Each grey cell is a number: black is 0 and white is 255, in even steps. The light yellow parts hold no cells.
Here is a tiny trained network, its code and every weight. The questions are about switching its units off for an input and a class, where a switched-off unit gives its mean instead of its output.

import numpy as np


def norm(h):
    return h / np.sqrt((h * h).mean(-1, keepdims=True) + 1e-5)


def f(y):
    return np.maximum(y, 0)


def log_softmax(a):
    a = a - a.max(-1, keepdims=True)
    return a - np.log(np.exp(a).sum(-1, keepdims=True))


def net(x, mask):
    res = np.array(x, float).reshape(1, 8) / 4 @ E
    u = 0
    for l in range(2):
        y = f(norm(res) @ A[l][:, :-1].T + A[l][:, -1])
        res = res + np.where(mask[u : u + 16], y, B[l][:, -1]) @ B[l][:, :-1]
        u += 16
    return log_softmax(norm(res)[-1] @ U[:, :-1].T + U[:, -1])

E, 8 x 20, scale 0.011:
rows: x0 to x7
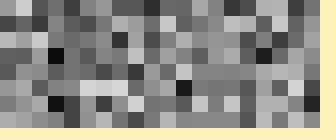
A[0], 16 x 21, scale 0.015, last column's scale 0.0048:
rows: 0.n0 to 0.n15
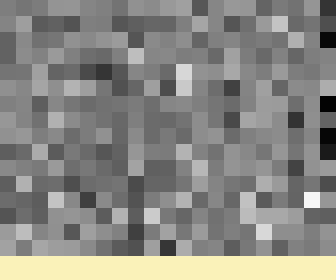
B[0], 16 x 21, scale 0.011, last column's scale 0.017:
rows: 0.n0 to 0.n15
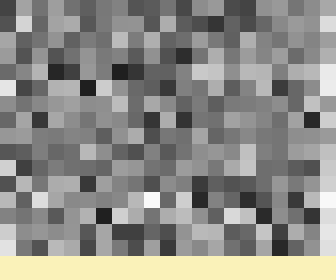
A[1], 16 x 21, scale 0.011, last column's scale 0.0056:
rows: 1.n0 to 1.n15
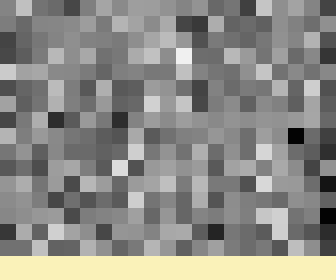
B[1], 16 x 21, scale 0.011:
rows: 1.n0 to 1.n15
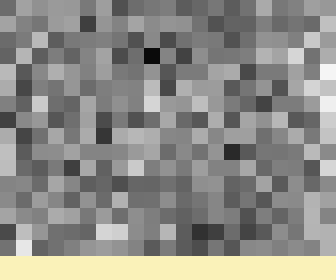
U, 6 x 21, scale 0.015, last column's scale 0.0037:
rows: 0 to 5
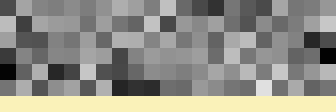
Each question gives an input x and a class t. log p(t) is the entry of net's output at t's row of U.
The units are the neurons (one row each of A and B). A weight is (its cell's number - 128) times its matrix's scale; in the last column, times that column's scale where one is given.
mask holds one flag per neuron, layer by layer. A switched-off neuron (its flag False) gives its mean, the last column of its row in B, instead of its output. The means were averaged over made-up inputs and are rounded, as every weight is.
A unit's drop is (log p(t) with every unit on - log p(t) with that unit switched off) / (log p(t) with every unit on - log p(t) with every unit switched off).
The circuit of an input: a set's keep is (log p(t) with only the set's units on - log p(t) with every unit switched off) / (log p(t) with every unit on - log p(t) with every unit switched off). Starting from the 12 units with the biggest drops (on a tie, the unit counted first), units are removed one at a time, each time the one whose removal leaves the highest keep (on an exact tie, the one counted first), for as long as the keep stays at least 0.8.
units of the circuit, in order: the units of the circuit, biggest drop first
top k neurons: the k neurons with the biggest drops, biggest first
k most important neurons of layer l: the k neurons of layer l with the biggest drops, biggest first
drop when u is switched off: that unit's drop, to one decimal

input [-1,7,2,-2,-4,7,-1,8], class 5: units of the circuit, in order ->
[0.n12]
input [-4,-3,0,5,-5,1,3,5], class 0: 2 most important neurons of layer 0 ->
[0.n4, 0.n14]
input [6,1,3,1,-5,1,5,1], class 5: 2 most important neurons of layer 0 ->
[0.n14, 0.n13]
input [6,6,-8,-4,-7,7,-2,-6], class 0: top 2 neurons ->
[1.n14, 0.n4]
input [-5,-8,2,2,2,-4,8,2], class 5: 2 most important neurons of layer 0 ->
[0.n4, 0.n12]
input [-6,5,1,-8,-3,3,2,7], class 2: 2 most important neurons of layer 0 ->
[0.n13, 0.n12]
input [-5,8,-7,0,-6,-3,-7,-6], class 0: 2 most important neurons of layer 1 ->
[1.n14, 1.n3]
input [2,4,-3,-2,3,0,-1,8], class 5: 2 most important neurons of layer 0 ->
[0.n14, 0.n1]
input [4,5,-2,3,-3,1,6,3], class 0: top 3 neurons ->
[0.n4, 0.n5, 0.n15]
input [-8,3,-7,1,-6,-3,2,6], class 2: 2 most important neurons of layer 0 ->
[0.n1, 0.n11]
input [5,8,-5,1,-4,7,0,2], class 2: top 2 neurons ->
[0.n12, 1.n10]
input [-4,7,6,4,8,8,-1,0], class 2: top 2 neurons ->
[0.n4, 0.n12]
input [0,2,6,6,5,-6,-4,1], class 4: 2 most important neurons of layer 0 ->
[0.n4, 0.n9]
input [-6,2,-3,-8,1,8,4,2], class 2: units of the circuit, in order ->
[0.n13]
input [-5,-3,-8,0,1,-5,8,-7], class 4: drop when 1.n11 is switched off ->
0.0
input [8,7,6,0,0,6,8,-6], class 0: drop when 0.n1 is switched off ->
0.1
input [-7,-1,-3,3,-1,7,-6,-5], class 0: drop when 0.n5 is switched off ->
0.2
